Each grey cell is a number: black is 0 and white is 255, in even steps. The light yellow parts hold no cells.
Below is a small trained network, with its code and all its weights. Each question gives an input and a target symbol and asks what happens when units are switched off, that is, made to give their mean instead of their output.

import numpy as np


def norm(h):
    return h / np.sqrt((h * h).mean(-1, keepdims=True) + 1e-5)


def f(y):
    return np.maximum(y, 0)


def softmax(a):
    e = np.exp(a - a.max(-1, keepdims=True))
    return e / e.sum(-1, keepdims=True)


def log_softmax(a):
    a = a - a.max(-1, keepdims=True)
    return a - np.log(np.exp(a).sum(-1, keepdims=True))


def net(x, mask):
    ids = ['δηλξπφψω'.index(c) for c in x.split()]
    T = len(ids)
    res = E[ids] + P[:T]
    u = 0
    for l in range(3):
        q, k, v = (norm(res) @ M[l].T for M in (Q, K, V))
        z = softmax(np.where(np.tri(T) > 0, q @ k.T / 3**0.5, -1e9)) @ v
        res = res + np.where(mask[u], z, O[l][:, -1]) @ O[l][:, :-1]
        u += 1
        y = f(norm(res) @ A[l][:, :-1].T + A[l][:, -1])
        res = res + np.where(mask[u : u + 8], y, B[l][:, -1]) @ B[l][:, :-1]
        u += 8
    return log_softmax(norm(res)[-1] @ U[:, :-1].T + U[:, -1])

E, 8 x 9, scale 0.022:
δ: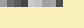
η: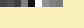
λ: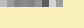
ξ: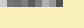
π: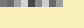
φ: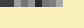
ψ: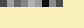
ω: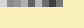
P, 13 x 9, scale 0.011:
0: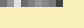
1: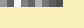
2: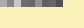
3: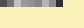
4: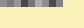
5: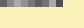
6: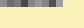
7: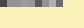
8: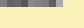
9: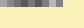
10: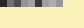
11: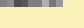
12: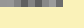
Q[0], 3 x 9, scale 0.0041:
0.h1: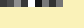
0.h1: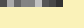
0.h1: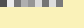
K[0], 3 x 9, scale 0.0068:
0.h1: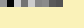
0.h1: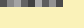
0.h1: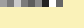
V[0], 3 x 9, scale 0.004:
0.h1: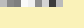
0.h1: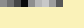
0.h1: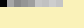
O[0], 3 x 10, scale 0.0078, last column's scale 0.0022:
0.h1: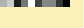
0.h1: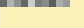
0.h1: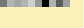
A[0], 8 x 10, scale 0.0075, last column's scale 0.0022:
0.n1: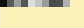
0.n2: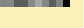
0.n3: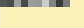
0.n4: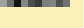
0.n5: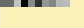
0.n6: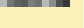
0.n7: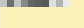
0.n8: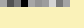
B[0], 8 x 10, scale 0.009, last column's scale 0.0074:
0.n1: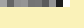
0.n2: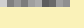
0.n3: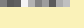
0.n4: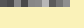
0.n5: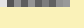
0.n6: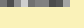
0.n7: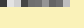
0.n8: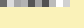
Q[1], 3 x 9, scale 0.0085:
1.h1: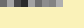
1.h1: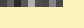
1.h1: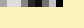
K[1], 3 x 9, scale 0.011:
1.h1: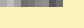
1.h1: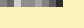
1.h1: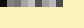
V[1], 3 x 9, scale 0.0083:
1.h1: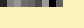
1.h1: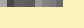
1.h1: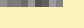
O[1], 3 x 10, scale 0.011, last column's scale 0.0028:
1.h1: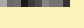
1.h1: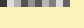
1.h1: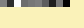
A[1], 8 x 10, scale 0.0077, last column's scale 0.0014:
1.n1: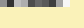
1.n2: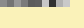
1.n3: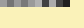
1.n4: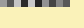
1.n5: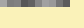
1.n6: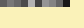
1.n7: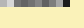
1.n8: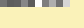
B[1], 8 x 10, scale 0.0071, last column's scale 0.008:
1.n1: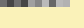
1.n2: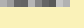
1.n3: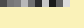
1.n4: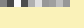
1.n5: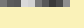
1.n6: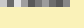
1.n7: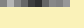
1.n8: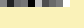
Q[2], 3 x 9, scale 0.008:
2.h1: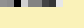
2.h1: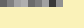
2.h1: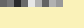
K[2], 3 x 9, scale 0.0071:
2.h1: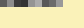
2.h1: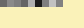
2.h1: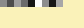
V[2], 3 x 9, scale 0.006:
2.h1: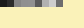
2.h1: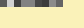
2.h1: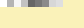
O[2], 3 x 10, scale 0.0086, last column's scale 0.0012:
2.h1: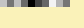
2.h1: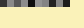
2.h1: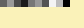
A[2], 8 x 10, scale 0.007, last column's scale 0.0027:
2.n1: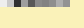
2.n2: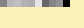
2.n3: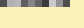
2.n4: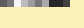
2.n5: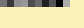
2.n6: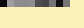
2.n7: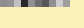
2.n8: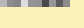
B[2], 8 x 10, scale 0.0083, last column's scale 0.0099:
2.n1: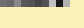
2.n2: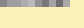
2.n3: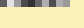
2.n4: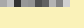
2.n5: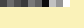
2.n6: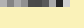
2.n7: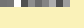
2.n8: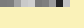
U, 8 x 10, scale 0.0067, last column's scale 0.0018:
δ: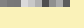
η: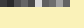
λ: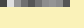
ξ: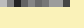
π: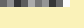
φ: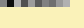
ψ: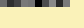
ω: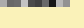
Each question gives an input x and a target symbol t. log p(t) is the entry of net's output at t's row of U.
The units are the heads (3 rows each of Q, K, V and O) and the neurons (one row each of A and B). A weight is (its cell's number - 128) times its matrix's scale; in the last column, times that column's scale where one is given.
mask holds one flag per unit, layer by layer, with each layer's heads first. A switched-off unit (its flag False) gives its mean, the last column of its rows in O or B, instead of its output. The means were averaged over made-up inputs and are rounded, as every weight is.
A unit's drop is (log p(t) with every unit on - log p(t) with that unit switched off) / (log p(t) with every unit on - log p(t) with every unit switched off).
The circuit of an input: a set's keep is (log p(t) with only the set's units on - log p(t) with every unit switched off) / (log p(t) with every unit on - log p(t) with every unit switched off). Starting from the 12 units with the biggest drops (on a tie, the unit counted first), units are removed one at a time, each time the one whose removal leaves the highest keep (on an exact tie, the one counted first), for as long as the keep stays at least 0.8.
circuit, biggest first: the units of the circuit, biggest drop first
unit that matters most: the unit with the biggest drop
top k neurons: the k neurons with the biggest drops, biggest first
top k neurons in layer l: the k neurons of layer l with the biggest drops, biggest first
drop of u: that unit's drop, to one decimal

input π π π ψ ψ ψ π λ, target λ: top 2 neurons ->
(0.n7; 2.n3)
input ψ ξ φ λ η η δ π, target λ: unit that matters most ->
0.n7
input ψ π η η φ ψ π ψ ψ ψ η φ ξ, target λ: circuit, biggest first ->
(0.n8; 0.n7)
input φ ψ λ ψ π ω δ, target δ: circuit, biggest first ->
(0.n8; 1.h1)
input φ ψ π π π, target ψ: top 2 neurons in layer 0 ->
(0.n7; 0.n1)
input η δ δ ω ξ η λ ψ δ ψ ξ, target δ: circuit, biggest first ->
(1.h1; 0.n8; 0.n1)
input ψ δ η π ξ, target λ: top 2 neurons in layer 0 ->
(0.n1; 0.n8)
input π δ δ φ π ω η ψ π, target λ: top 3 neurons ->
(0.n1; 0.n3; 2.n1)
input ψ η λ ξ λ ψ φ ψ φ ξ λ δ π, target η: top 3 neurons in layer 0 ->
(0.n7; 0.n5; 0.n3)
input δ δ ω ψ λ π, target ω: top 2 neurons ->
(0.n1; 0.n8)
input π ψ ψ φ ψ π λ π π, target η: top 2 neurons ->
(0.n7; 0.n1)
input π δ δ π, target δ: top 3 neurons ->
(0.n3; 0.n7; 0.n8)
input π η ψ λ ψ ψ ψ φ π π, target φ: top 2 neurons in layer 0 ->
(0.n7; 0.n3)
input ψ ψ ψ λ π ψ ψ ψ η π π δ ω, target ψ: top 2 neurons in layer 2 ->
(2.n1; 2.n5)
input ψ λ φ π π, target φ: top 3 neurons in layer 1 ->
(1.n1; 1.n3; 1.n2)
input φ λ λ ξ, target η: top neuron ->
(0.n7)
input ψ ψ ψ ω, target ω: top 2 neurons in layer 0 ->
(0.n1; 0.n8)
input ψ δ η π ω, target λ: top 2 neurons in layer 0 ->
(0.n1; 0.n7)
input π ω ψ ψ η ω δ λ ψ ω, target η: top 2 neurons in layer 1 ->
(1.n8; 1.n1)
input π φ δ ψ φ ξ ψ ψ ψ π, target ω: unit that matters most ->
2.h1
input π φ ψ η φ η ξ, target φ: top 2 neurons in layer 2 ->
(2.n7; 2.n4)
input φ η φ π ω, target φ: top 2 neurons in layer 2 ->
(2.n7; 2.n4)
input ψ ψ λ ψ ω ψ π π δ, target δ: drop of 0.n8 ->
0.3
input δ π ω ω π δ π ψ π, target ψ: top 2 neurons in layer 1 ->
(1.n3; 1.n1)
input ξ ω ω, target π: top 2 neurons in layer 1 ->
(1.n2; 1.n5)
